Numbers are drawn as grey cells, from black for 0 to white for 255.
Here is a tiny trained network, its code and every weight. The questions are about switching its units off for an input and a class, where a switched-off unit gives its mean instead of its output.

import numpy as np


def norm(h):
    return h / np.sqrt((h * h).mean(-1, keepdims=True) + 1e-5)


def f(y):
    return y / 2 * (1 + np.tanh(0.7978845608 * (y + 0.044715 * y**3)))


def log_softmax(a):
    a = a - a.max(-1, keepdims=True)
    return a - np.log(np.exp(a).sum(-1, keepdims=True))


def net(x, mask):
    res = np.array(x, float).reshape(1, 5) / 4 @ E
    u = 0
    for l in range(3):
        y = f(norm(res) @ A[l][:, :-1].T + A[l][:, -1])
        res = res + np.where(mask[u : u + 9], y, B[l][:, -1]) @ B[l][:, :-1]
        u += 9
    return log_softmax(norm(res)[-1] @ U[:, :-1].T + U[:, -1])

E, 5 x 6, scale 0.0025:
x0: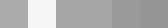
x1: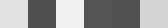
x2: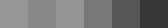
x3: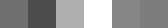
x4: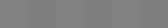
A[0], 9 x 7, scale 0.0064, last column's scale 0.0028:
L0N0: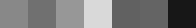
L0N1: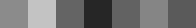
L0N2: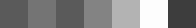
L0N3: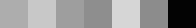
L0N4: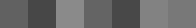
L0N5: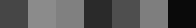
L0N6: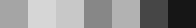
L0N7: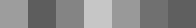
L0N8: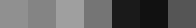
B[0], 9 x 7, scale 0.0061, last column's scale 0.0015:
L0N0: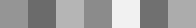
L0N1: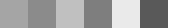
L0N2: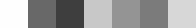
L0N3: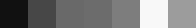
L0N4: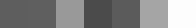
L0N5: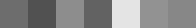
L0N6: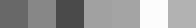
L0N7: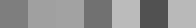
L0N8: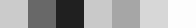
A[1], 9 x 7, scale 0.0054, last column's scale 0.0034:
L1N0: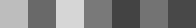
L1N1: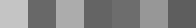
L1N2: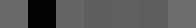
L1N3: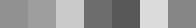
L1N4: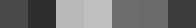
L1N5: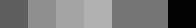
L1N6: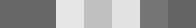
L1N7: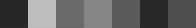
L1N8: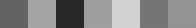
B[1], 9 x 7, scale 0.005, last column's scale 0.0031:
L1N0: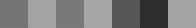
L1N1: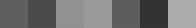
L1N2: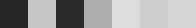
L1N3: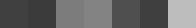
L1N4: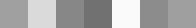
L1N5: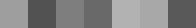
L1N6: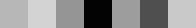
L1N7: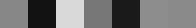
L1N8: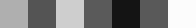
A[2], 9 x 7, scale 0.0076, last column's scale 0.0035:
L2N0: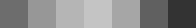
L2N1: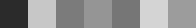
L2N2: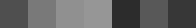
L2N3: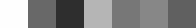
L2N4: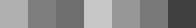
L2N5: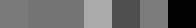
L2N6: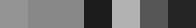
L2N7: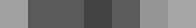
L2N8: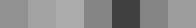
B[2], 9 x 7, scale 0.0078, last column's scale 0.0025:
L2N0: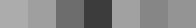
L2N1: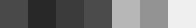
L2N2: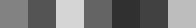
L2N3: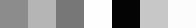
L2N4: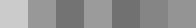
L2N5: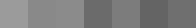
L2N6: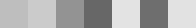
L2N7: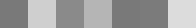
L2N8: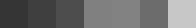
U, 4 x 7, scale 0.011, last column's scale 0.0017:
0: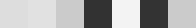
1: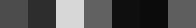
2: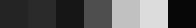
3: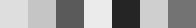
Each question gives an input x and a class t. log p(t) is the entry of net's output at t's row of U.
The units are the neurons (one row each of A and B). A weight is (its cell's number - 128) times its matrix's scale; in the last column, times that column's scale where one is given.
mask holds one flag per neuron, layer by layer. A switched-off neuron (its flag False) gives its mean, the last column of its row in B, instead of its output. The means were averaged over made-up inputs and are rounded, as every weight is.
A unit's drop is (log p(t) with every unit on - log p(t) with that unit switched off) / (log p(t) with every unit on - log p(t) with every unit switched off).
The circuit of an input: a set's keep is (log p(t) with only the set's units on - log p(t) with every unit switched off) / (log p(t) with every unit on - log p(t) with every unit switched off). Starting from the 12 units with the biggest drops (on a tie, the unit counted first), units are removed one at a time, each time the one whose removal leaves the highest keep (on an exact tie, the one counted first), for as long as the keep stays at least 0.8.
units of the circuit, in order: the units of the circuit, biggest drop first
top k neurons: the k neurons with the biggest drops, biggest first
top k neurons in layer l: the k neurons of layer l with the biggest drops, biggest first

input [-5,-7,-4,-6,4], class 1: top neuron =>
(L1N7)
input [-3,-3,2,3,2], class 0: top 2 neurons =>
(L0N0; L0N2)
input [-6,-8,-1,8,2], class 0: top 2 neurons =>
(L1N4; L0N0)
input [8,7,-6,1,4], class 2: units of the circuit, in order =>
(L0N3; L2N1)
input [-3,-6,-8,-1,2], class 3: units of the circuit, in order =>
(L0N2; L2N3)
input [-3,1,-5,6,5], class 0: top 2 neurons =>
(L0N8; L1N6)
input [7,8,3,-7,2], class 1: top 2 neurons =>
(L1N3; L0N0)
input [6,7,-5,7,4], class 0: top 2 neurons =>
(L0N8; L1N8)
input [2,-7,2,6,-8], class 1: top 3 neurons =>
(L1N7; L0N1; L1N8)
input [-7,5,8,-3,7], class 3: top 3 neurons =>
(L0N8; L0N3; L2N7)
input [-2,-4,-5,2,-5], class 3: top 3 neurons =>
(L0N2; L2N3; L1N3)
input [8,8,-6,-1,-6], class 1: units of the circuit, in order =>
(L1N3; L0N8)
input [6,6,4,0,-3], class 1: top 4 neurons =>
(L1N3; L1N2; L2N2; L1N4)
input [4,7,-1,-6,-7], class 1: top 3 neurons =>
(L1N3; L0N0; L0N7)
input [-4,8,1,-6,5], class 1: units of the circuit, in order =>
(L1N1)
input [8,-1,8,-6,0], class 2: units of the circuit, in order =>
(L0N6; L2N1)
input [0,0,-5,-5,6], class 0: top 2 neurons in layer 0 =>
(L0N1; L0N8)
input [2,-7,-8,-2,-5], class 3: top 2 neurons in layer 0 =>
(L0N2; L0N4)
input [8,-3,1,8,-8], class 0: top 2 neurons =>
(L0N0; L1N6)
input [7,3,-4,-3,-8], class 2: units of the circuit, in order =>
(L0N3)
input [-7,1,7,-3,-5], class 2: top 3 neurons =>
(L1N2; L0N4; L0N2)
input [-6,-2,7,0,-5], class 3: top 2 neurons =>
(L0N8; L2N3)
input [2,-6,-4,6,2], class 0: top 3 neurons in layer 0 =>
(L0N0; L0N8; L0N7)
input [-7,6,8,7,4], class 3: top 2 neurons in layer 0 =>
(L0N8; L0N1)
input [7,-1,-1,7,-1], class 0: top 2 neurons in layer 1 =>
(L1N6; L1N2)
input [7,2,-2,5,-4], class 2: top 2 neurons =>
(L0N3; L0N6)
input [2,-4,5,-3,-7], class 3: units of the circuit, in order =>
(L0N8)
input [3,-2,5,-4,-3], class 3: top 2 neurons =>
(L0N8; L0N6)
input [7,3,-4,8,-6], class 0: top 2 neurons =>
(L1N6; L0N0)
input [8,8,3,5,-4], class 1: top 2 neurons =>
(L1N3; L1N2)
